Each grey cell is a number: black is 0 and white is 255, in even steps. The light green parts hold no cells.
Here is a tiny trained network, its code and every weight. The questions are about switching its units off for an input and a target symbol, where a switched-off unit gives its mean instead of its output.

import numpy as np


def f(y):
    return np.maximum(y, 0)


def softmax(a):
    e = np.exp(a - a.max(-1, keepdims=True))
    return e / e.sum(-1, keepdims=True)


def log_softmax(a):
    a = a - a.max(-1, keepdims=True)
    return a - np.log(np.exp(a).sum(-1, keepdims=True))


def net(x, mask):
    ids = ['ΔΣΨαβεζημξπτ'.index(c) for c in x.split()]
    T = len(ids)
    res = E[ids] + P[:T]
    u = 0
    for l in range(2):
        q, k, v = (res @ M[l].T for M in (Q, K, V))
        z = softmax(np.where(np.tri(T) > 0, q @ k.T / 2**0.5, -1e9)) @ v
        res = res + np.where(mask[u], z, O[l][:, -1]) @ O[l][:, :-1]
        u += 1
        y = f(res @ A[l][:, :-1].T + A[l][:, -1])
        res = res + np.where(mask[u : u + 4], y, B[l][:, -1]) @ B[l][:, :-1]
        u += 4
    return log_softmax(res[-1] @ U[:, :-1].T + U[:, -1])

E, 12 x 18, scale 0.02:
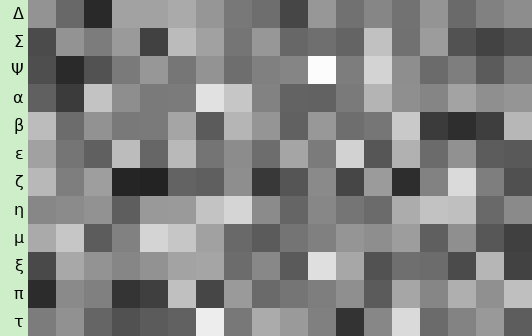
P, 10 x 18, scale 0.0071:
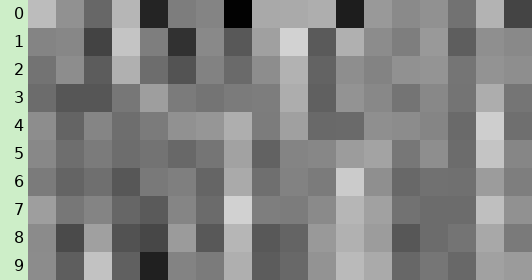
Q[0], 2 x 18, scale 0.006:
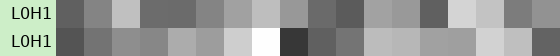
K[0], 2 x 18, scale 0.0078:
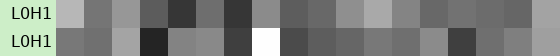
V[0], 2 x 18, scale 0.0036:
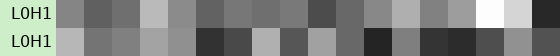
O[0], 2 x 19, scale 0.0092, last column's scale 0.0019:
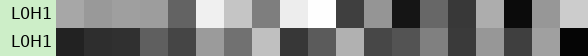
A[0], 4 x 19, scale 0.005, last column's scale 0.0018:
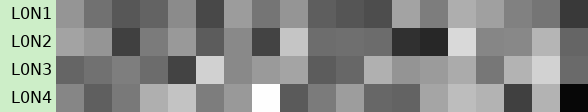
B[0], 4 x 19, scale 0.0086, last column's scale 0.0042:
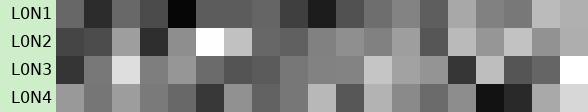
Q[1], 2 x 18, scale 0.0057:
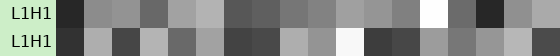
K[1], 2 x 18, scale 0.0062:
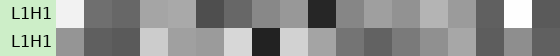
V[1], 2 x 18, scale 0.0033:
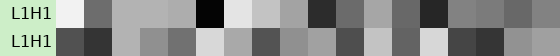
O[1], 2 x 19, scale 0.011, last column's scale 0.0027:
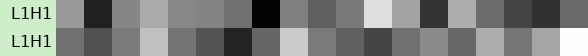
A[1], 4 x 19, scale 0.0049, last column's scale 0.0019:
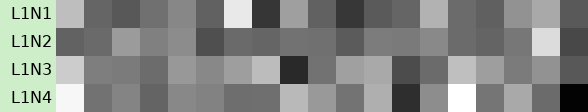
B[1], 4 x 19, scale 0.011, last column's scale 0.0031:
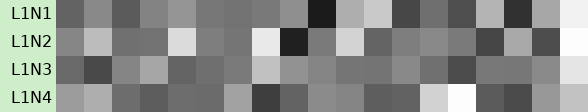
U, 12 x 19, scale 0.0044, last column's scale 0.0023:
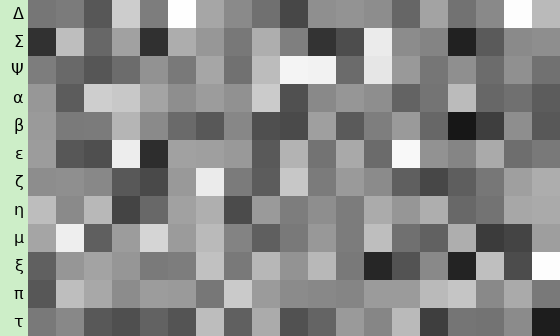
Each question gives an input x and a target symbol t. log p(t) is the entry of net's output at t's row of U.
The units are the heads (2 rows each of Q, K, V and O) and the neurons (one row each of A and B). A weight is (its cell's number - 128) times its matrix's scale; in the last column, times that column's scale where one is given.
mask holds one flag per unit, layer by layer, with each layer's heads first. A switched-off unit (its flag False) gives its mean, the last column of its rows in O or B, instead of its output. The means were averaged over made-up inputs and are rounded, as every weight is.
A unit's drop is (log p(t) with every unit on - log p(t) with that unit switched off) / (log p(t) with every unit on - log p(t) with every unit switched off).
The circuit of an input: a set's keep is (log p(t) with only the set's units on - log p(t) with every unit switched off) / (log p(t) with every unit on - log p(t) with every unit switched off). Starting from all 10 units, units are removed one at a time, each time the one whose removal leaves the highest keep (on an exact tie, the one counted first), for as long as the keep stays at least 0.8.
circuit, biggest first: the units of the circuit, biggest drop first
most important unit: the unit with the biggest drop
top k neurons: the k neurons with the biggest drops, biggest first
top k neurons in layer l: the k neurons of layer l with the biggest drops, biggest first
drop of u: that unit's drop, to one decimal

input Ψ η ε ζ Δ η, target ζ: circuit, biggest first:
[L0N4, L1H1, L0H1]
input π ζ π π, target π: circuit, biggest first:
[L0H1, L1H1, L0N3]
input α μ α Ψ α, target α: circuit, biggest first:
[L1H1, L0N3]
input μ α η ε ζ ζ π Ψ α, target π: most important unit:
L0N3
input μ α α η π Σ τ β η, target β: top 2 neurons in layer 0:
[L0N4, L0N1]
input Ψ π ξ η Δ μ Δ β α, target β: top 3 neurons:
[L1N2, L0N4, L0N1]
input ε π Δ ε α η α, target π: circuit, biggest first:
[L1H1, L0N3]
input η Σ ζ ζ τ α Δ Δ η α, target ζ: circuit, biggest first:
[L1H1, L0N4, L0H1]
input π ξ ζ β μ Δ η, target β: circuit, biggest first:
[L0H1, L0N4, L1N2]
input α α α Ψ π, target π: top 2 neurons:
[L0N3, L1N2]
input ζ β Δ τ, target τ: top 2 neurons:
[L1N1, L0N1]
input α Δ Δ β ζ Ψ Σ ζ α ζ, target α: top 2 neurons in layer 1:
[L1N4, L1N2]
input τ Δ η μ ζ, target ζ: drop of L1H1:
0.5
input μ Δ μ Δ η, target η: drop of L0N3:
0.0
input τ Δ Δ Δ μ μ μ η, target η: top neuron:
[L1N4]
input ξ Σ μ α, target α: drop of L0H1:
0.3
